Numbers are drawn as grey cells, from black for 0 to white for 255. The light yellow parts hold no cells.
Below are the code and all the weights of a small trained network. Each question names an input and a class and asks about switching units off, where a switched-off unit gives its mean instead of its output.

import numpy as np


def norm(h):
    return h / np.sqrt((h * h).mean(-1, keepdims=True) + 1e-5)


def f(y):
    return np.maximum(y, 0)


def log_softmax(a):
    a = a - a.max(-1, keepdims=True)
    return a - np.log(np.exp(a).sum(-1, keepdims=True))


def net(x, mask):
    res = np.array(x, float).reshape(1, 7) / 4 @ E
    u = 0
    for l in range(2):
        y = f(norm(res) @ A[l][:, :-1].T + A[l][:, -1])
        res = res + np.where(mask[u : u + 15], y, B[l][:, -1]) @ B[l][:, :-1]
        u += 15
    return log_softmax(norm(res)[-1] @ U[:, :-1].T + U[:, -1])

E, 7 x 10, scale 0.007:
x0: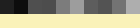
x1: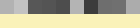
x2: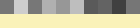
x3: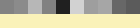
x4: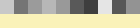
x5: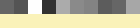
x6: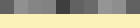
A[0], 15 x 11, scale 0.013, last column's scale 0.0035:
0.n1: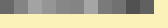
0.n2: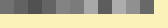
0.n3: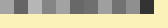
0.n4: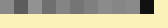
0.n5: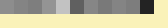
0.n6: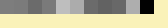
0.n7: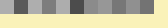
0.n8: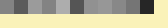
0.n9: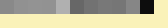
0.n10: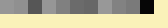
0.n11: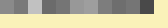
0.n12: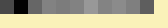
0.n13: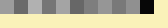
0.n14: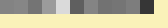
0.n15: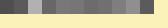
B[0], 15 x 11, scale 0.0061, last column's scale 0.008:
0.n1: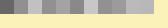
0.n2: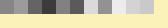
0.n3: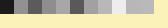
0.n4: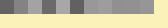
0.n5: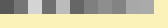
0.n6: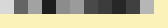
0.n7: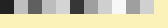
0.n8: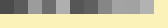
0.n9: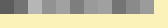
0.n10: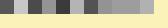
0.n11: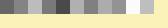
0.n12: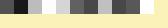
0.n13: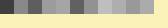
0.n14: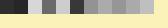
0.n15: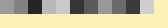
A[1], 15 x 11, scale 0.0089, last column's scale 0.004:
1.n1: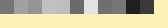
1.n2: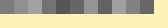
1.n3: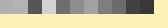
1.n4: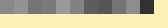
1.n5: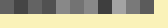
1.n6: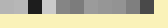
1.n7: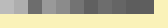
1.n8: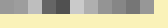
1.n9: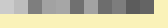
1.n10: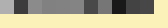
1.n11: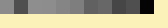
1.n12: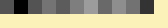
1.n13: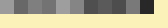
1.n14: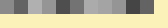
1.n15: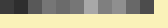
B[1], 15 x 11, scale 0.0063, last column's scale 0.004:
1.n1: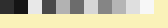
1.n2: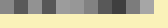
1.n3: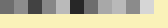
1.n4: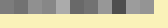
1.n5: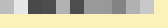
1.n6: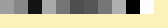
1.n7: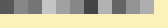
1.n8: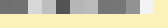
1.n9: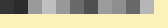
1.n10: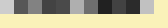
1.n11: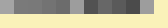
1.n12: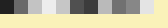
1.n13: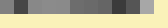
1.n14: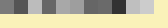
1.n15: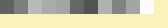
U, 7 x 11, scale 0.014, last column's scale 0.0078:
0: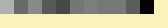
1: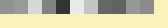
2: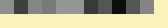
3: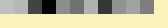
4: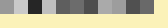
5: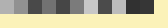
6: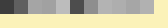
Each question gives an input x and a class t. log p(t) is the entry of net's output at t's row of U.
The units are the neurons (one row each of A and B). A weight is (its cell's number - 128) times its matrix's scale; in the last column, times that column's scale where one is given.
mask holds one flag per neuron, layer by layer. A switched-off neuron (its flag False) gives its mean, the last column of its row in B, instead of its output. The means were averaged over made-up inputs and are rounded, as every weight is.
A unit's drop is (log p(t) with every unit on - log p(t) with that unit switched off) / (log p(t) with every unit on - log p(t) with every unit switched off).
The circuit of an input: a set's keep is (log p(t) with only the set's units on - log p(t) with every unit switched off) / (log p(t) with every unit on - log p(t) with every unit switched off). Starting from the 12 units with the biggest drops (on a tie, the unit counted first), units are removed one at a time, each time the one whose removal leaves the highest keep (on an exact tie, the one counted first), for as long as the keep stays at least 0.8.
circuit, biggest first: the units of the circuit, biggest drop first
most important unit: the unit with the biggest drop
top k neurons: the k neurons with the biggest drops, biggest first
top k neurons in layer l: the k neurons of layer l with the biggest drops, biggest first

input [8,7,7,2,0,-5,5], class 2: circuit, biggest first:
0.n7, 0.n3
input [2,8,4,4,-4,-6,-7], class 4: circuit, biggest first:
1.n6
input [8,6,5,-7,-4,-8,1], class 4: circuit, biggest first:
1.n1, 0.n14
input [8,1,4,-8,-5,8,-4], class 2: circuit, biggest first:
0.n6, 0.n7
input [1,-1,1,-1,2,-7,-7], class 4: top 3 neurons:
0.n10, 0.n12, 1.n1
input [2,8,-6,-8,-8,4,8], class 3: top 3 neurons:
0.n2, 1.n5, 0.n14
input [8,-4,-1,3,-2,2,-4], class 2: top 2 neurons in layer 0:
0.n12, 0.n7
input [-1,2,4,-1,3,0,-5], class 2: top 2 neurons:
0.n6, 0.n2
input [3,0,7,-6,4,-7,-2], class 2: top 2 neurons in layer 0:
0.n6, 0.n7
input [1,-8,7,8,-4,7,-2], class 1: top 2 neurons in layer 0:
0.n11, 0.n7
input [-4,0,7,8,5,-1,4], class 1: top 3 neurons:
0.n15, 1.n8, 0.n7
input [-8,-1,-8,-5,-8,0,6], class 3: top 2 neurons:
0.n12, 0.n2
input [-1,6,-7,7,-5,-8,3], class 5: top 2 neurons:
0.n12, 0.n15
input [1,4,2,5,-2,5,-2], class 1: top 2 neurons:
0.n11, 0.n12
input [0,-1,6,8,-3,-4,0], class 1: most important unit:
0.n15
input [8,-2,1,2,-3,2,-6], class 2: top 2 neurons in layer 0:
0.n6, 0.n7
